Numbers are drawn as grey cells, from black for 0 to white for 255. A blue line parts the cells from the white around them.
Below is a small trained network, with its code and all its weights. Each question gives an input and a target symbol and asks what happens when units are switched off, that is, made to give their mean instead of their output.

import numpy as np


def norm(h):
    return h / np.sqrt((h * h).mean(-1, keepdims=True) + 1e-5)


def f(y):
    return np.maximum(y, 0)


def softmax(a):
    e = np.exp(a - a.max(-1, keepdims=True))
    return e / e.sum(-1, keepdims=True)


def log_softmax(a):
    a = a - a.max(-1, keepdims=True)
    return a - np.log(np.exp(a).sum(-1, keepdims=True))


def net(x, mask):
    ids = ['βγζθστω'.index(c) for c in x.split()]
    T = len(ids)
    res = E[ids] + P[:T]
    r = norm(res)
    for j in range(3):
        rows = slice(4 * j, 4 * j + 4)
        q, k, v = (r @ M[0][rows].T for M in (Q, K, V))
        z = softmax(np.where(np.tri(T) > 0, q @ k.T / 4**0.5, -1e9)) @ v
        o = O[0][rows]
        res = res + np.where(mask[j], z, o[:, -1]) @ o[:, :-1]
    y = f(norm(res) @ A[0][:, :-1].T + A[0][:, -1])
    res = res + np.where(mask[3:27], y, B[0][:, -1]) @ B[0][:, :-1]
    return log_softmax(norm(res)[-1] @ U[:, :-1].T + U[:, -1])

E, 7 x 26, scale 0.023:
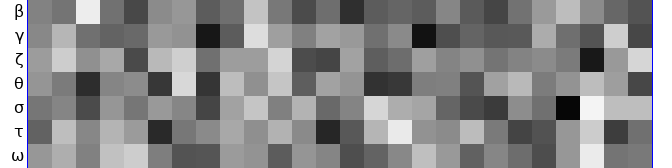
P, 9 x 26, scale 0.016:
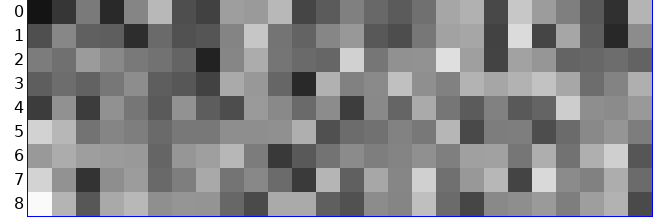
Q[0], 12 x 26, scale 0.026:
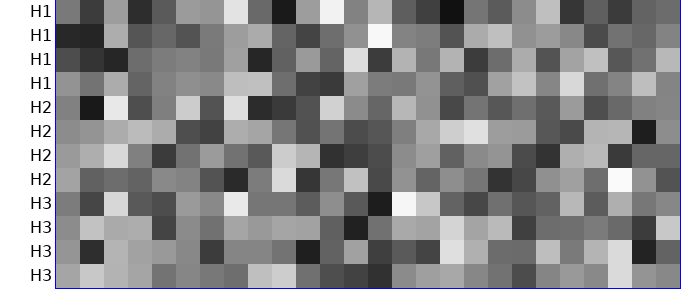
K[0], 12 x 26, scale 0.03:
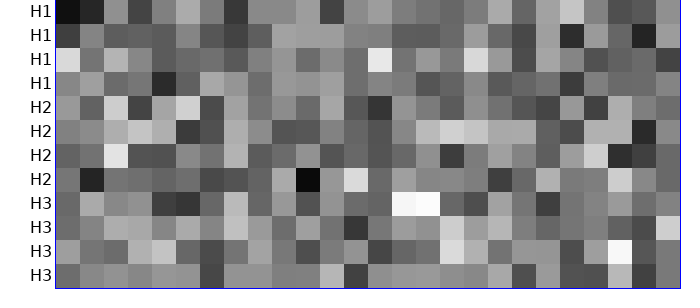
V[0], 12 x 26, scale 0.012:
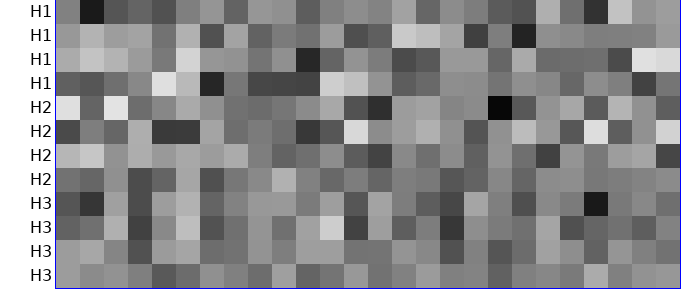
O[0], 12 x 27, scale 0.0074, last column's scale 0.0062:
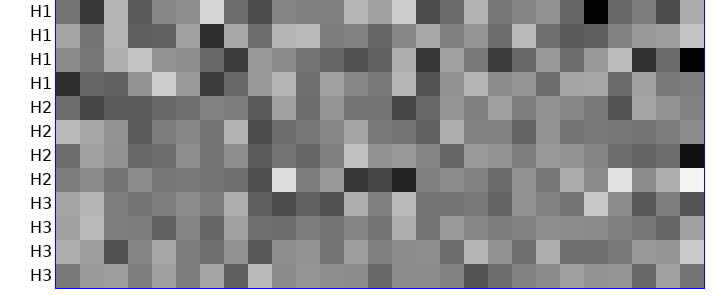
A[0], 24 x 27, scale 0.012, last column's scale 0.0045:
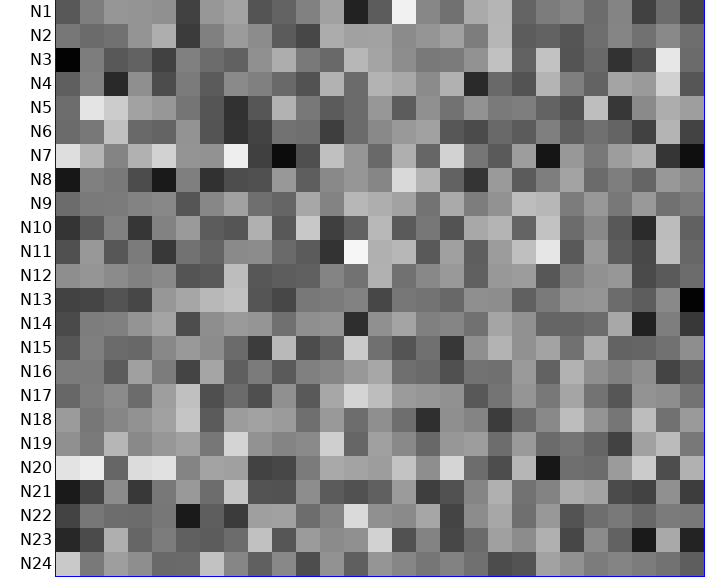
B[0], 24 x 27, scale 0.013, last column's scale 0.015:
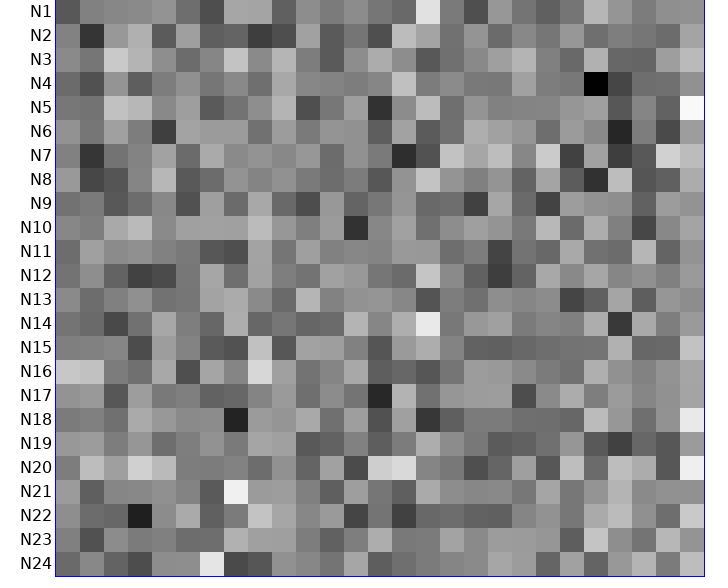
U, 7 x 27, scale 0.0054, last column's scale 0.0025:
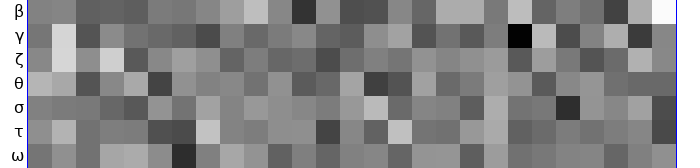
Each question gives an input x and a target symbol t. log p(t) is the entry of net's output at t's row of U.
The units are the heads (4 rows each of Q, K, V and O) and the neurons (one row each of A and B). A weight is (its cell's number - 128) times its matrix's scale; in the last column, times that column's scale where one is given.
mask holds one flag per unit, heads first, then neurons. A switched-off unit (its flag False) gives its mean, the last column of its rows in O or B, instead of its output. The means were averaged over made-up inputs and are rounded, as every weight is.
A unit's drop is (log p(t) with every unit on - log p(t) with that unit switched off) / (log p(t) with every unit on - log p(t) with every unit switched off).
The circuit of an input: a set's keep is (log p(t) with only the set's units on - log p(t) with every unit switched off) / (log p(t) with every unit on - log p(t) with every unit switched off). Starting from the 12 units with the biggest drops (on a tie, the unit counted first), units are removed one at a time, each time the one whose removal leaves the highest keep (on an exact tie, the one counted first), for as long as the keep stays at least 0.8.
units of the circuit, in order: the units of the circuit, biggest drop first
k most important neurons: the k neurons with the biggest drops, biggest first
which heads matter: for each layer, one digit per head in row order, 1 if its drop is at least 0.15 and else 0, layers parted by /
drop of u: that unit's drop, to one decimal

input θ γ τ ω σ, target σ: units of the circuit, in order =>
N4
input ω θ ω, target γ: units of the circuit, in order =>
H3, H2, N11
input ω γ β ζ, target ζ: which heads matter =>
110
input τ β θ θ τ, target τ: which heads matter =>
100
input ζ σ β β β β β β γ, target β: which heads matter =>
010
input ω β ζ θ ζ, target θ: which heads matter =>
100
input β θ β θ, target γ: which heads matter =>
010
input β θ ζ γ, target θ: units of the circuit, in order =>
H1, N16
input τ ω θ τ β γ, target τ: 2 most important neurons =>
N18, N24
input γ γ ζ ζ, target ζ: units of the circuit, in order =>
H1, N6, N22
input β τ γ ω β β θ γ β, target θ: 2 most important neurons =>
N5, N16
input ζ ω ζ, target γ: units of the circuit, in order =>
H2, N7
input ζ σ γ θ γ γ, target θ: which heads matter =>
101
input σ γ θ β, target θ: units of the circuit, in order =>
H1, N5
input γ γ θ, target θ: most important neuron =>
N5
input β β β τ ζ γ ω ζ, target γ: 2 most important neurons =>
N7, N3
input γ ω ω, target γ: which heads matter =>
010
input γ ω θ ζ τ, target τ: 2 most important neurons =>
N18, N7
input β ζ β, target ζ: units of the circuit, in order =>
H1, N6
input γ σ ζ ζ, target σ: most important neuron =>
N5
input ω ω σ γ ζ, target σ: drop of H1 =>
1.1
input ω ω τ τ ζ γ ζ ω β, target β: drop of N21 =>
0.2
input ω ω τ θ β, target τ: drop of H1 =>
0.8
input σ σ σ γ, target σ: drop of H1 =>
1.2
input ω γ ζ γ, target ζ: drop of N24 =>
-0.1
